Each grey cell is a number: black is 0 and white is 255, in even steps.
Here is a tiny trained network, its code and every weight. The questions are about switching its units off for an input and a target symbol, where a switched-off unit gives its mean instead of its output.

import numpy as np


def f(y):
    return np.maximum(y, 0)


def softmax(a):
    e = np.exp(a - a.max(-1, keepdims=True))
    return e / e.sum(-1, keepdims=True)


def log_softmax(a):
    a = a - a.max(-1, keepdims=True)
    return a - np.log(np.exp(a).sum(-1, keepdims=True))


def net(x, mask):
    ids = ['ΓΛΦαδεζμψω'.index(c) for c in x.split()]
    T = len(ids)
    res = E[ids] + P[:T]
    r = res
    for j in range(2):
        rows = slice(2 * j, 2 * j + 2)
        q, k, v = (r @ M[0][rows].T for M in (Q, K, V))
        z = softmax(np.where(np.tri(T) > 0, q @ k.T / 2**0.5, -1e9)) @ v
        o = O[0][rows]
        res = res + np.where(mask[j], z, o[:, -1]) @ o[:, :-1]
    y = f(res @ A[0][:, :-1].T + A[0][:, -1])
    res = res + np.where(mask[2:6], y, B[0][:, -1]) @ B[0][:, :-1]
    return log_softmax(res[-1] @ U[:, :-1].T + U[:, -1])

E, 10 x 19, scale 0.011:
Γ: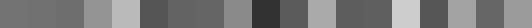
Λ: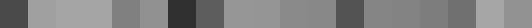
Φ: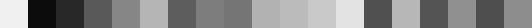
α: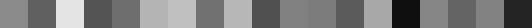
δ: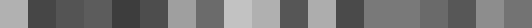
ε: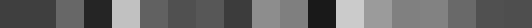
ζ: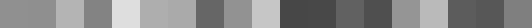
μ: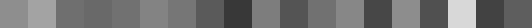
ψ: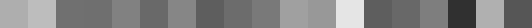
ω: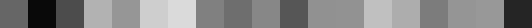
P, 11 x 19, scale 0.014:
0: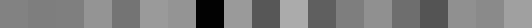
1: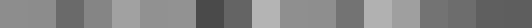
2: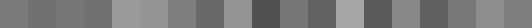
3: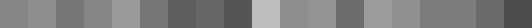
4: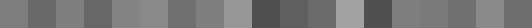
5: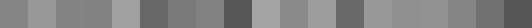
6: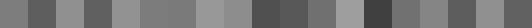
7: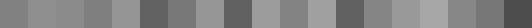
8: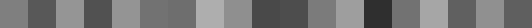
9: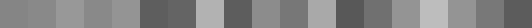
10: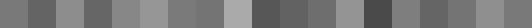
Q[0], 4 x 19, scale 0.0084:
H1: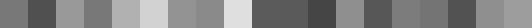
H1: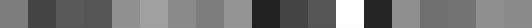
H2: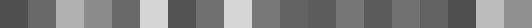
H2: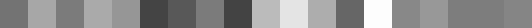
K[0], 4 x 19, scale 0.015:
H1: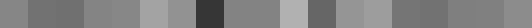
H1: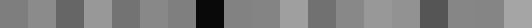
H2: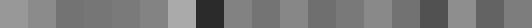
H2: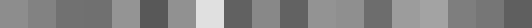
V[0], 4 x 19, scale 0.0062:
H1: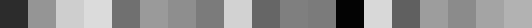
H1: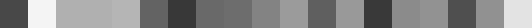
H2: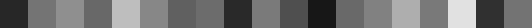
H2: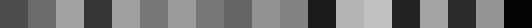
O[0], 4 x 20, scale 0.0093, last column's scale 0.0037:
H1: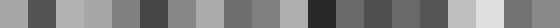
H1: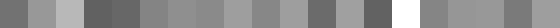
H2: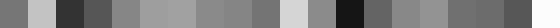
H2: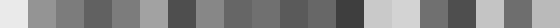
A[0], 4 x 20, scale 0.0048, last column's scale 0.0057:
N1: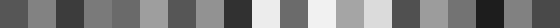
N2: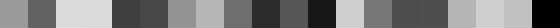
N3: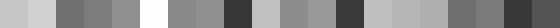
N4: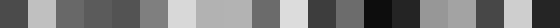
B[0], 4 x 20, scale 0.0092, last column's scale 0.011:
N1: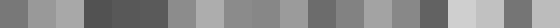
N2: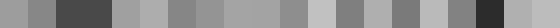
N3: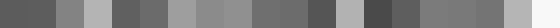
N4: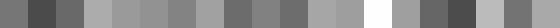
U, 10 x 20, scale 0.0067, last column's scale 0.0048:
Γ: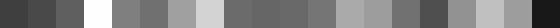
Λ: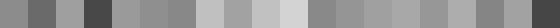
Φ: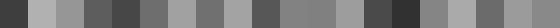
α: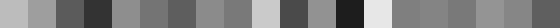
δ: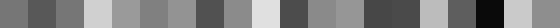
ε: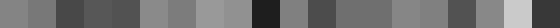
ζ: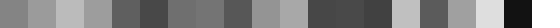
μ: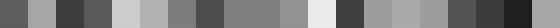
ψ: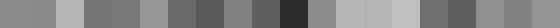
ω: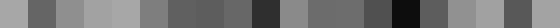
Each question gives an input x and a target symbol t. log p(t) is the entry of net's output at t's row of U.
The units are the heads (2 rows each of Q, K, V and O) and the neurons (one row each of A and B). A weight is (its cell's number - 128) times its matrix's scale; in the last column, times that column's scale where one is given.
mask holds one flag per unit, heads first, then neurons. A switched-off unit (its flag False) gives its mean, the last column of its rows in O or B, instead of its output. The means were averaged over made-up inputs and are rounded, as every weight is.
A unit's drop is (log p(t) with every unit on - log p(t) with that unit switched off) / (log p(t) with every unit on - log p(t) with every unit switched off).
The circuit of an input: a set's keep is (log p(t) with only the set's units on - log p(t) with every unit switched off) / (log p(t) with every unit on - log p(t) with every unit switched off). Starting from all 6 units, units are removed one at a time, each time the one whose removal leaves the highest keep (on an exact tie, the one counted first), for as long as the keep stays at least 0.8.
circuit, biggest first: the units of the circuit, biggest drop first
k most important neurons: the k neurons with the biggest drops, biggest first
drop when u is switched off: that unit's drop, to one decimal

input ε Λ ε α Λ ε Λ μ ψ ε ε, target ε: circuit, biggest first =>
[H2 N3]
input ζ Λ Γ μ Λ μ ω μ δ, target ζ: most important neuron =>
[N2]
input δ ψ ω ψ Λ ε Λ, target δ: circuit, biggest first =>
[H2 N2]
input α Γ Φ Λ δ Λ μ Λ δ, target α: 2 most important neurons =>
[N2 N3]
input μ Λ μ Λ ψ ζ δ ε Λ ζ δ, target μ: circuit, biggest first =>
[H2 N3]
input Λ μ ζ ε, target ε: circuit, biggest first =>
[N3 H2]
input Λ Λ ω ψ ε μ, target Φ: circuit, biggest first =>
[N3 H1 N1]
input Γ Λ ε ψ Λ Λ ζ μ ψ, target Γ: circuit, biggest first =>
[H2 N4]
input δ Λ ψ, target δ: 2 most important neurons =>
[N2 N1]
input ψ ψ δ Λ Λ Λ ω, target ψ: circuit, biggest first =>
[H2 H1]
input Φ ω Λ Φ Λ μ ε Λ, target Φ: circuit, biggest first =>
[N3 H1 N1 N4]
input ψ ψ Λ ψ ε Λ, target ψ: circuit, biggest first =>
[H2 H1 N3]
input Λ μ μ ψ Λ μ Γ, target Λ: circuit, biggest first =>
[H1 N2]
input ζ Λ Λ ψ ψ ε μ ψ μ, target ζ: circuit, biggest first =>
[H1]
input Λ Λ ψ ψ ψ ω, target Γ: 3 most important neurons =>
[N3 N1 N2]
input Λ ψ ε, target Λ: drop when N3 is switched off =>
0.1
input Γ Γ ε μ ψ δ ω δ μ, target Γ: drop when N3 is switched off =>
0.0
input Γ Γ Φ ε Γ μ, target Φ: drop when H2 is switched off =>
0.2
